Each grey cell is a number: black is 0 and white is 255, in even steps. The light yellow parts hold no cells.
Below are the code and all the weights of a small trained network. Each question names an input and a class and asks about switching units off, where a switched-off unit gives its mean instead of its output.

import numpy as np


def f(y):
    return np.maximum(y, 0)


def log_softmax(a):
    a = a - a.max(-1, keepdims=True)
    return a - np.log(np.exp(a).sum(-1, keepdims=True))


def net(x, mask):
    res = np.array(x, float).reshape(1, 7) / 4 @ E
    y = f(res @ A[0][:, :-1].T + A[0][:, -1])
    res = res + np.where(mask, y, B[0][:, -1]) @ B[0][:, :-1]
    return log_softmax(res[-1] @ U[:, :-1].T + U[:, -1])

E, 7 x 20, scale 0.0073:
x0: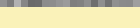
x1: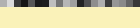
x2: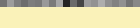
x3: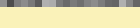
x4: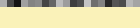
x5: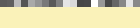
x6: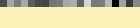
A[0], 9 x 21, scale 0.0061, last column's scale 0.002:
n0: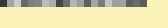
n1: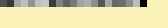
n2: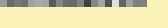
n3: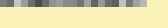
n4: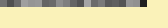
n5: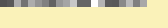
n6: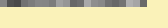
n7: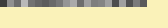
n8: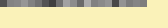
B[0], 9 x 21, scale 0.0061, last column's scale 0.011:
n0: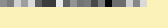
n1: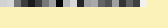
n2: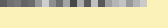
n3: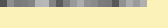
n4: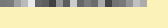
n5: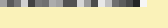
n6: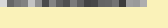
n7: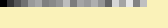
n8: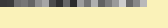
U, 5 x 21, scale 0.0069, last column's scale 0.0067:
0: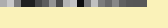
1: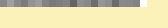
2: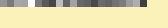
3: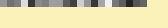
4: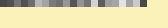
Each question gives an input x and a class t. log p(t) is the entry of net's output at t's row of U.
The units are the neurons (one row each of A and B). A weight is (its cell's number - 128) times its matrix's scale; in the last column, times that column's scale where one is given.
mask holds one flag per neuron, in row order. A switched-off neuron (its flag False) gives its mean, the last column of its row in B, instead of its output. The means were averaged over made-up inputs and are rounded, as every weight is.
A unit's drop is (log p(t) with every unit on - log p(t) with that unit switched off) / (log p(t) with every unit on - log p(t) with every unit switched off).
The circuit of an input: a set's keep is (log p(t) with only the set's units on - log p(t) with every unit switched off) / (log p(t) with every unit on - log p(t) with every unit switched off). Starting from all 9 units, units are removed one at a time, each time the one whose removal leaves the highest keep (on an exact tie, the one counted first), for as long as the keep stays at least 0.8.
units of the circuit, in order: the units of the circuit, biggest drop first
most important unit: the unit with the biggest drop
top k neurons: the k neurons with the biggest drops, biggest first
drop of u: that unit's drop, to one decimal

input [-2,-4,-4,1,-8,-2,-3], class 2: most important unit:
n0
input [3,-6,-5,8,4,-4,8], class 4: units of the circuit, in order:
[n7, n5]
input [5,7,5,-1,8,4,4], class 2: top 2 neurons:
[n1, n4]
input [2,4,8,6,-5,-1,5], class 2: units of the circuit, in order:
[n1, n0]
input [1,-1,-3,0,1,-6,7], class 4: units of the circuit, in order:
[n5, n7]
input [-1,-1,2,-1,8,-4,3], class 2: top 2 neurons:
[n4, n5]
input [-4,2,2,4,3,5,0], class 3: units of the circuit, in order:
[n5, n1]
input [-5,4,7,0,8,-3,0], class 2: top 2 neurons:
[n1, n4]
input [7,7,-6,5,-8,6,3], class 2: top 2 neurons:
[n0, n1]
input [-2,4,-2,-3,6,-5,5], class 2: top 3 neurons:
[n1, n5, n4]
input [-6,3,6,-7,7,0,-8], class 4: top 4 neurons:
[n2, n0, n1, n5]
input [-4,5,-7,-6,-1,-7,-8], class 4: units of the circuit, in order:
[n5, n2]
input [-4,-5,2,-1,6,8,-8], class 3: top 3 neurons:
[n5, n0, n7]
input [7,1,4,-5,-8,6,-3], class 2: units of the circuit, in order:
[n0]
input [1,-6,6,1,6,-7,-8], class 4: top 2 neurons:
[n2, n5]
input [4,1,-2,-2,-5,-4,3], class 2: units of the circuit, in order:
[n5, n0]
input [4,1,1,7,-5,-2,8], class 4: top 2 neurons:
[n7, n5]
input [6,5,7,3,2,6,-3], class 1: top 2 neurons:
[n1, n5]
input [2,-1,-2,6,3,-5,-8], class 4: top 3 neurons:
[n5, n2, n0]
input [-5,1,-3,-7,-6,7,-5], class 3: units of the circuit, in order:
[n5]
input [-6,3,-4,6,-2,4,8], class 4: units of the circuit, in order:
[n7, n1]
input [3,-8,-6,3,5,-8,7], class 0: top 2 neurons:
[n1, n5]
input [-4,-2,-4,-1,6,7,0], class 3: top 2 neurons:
[n5, n0]
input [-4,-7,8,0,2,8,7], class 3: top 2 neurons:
[n5, n8]
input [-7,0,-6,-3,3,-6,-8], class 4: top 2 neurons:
[n5, n2]
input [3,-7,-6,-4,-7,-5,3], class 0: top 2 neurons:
[n1, n5]
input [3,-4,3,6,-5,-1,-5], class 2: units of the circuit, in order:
[n0]
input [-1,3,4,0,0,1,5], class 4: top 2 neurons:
[n1, n7]
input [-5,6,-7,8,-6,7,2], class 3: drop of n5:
0.7
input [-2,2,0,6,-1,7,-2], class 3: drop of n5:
0.6
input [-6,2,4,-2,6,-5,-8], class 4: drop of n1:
0.2
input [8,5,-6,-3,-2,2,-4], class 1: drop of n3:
-0.1
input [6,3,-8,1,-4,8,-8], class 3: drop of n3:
0.0
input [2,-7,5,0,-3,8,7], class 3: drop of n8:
0.1
